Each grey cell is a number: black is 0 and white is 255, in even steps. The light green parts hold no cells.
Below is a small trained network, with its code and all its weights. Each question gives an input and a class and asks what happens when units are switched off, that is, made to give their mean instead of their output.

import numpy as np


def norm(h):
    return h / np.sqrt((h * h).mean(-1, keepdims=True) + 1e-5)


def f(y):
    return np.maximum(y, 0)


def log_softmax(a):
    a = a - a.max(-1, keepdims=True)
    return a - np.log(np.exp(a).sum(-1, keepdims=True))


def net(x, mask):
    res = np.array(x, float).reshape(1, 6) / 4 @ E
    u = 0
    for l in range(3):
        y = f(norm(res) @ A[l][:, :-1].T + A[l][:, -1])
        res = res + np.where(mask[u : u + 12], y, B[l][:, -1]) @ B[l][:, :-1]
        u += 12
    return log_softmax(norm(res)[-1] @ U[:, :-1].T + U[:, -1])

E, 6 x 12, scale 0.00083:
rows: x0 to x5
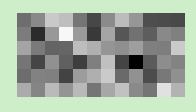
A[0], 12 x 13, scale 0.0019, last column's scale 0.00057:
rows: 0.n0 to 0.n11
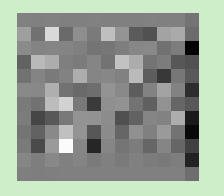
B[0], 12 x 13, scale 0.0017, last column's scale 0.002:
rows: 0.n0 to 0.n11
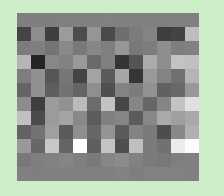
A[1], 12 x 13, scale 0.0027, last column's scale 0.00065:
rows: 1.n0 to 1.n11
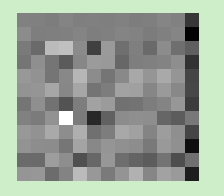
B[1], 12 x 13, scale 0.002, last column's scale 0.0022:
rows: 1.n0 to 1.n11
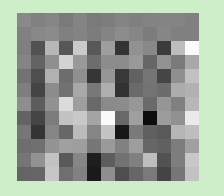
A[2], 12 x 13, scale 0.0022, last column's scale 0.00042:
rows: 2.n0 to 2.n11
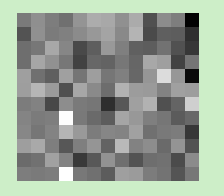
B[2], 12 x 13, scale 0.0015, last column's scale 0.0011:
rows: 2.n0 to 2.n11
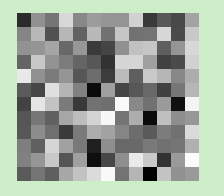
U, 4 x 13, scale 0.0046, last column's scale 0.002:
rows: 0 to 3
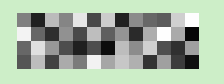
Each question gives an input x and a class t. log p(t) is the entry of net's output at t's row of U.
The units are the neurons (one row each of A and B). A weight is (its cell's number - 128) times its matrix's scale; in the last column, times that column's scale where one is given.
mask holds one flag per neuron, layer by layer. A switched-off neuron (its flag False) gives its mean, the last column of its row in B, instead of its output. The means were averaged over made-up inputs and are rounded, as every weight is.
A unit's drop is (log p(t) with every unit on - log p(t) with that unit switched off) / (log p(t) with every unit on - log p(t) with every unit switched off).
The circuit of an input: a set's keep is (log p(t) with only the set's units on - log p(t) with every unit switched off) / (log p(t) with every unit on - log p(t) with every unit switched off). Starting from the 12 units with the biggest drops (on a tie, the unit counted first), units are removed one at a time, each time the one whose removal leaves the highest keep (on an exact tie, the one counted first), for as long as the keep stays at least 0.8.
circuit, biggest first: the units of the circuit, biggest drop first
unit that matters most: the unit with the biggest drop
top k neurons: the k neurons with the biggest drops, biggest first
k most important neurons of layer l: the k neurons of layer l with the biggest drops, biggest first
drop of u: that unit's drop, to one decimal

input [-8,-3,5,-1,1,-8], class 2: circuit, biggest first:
(1.n7, 2.n6, 0.n9)
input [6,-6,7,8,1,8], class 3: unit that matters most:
0.n1
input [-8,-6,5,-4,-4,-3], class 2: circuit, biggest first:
(2.n6, 0.n9, 1.n7)
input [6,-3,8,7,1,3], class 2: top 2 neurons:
(0.n1, 0.n9)
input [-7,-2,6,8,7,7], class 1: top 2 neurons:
(0.n9, 1.n2)
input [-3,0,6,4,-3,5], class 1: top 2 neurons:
(0.n9, 0.n1)
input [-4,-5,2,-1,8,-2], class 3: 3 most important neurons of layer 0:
(0.n9, 0.n3, 0.n6)
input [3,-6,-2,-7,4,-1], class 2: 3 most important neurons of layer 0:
(0.n9, 0.n6, 0.n4)
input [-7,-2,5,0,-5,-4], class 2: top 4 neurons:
(1.n7, 2.n6, 0.n9, 0.n6)
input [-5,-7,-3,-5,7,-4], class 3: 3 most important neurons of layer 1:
(1.n10, 1.n3, 1.n6)
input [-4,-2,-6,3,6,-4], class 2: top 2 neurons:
(0.n9, 1.n7)
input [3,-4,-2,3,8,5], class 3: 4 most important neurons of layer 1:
(1.n11, 1.n4, 1.n6, 1.n3)
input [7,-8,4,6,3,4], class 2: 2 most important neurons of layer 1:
(1.n7, 1.n2)
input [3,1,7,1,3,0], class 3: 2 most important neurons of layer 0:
(0.n1, 0.n9)
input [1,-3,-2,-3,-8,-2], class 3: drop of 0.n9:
0.3
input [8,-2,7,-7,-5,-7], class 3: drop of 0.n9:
0.2
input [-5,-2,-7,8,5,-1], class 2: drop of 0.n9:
0.2
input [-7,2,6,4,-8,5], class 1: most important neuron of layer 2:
(2.n4)
